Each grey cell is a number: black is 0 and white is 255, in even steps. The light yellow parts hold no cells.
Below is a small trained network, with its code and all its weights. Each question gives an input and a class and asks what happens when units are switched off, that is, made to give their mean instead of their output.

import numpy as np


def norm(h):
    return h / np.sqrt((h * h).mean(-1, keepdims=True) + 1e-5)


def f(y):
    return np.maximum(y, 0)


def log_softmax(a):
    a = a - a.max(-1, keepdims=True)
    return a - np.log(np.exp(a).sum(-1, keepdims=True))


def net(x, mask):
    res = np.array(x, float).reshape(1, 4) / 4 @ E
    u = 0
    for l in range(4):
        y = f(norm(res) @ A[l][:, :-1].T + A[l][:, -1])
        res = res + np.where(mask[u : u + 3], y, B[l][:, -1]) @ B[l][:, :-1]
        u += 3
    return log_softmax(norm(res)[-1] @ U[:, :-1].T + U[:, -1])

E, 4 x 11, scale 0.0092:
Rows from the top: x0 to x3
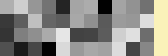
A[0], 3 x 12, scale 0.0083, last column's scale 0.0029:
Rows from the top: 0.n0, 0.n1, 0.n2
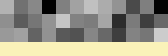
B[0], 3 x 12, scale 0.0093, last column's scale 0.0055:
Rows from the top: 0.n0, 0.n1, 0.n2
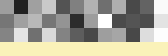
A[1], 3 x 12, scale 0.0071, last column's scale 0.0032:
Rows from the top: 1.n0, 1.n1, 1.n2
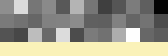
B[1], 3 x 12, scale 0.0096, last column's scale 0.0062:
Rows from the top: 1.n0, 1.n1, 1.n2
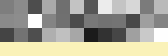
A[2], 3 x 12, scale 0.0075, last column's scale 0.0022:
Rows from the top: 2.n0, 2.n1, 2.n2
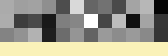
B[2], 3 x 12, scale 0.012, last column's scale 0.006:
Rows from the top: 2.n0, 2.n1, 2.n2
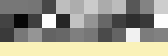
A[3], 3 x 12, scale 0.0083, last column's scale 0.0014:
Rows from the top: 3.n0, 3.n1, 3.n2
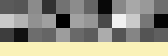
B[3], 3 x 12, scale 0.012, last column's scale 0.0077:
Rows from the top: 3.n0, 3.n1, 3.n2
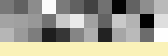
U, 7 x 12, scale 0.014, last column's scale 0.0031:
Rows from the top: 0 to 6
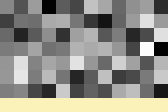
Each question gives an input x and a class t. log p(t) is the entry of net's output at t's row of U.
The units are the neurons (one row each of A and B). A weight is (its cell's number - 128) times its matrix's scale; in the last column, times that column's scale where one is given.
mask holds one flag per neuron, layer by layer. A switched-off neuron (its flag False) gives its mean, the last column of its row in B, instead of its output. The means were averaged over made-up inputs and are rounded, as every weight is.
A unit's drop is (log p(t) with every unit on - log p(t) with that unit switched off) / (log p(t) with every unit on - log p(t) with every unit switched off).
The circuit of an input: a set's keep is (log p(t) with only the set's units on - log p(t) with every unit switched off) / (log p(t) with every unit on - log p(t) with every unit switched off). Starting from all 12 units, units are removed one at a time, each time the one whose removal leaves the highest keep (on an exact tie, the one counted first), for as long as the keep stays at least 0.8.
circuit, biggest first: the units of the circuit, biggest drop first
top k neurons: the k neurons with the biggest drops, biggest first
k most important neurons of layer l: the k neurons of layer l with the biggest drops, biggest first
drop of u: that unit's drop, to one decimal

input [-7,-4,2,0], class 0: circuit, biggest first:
0.n1, 3.n2, 0.n2
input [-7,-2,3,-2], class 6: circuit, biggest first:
3.n2, 2.n1
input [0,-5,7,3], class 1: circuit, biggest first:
1.n2
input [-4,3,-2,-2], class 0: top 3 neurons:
0.n2, 2.n1, 3.n0
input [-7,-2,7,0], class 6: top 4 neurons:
0.n1, 3.n2, 3.n0, 2.n1
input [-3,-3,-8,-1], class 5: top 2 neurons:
0.n2, 0.n1
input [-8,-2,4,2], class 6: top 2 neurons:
3.n2, 1.n2
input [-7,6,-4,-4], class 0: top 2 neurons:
0.n2, 1.n2
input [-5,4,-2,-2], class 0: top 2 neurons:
0.n2, 2.n1
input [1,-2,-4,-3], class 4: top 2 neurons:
0.n1, 1.n2
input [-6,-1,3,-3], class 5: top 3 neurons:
0.n1, 3.n1, 2.n0
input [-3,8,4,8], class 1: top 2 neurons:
1.n2, 3.n0
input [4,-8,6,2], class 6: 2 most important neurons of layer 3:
3.n0, 3.n1
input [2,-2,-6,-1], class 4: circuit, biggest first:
2.n1
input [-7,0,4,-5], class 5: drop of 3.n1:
0.2
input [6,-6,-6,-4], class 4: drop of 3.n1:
0.1
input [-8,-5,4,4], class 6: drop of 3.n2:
0.3
